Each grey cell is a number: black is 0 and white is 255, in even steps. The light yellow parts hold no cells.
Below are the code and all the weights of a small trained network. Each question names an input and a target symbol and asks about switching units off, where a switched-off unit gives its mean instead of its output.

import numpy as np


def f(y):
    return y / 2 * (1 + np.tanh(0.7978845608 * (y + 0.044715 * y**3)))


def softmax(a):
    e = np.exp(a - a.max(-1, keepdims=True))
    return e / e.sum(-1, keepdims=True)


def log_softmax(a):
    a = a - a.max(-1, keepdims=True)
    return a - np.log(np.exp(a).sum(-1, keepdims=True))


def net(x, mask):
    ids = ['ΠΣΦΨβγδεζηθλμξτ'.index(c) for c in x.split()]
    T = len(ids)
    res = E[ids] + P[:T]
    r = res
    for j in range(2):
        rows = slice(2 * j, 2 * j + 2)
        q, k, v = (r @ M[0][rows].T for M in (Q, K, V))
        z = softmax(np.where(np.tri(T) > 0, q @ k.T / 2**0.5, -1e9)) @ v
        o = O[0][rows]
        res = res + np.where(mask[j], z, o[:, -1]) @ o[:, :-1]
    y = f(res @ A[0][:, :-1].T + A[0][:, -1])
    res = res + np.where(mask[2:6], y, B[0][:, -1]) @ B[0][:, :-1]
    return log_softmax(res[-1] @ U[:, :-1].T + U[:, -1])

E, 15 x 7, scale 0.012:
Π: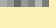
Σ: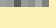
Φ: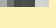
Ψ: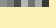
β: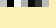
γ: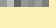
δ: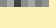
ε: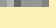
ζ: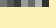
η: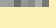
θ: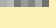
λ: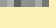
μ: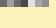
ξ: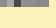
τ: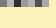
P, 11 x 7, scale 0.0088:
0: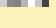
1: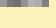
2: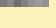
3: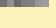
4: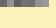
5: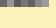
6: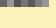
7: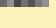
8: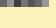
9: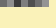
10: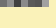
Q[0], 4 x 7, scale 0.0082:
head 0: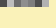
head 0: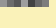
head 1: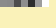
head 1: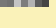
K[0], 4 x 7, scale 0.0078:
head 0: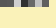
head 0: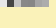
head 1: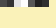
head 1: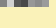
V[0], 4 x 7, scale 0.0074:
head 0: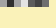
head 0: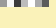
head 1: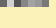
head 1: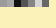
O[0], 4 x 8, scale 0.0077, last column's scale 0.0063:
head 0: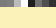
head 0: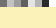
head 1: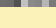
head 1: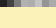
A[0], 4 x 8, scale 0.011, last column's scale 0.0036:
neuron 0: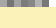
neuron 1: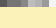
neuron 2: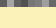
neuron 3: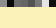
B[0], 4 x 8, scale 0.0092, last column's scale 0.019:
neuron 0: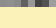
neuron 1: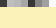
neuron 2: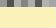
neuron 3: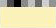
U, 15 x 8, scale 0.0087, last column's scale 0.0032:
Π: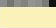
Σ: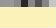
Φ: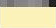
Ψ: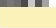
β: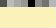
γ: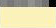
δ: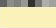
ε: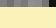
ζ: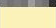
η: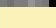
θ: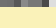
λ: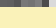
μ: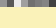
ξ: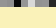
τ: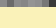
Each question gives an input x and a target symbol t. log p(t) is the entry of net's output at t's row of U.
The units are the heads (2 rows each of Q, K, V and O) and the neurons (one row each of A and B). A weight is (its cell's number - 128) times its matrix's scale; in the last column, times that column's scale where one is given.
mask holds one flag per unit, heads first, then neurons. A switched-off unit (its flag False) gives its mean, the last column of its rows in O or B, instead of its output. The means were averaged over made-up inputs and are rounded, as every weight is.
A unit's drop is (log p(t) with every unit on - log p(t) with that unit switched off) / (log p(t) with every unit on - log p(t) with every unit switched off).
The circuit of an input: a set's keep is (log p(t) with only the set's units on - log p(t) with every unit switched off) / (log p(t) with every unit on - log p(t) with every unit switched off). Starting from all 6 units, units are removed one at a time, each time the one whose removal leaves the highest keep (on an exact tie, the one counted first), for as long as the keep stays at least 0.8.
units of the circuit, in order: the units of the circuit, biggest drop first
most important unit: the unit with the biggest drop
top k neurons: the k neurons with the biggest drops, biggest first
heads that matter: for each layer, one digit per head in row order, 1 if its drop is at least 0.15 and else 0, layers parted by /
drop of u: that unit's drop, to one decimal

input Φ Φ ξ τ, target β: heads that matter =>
01
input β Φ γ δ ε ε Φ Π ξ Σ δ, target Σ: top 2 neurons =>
[neuron 1; neuron 3]
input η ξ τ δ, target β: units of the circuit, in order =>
[neuron 1; head 1; neuron 3]
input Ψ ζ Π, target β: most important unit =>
head 1
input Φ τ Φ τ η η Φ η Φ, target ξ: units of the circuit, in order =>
[neuron 3; head 0; head 1]
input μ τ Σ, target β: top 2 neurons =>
[neuron 1; neuron 3]
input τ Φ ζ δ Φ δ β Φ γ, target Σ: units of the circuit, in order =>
[neuron 1; head 1]
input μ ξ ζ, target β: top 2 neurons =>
[neuron 1; neuron 3]
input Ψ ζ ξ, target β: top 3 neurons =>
[neuron 1; neuron 3; neuron 2]
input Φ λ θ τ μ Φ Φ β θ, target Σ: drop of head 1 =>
0.8
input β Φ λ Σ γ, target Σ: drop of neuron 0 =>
0.0
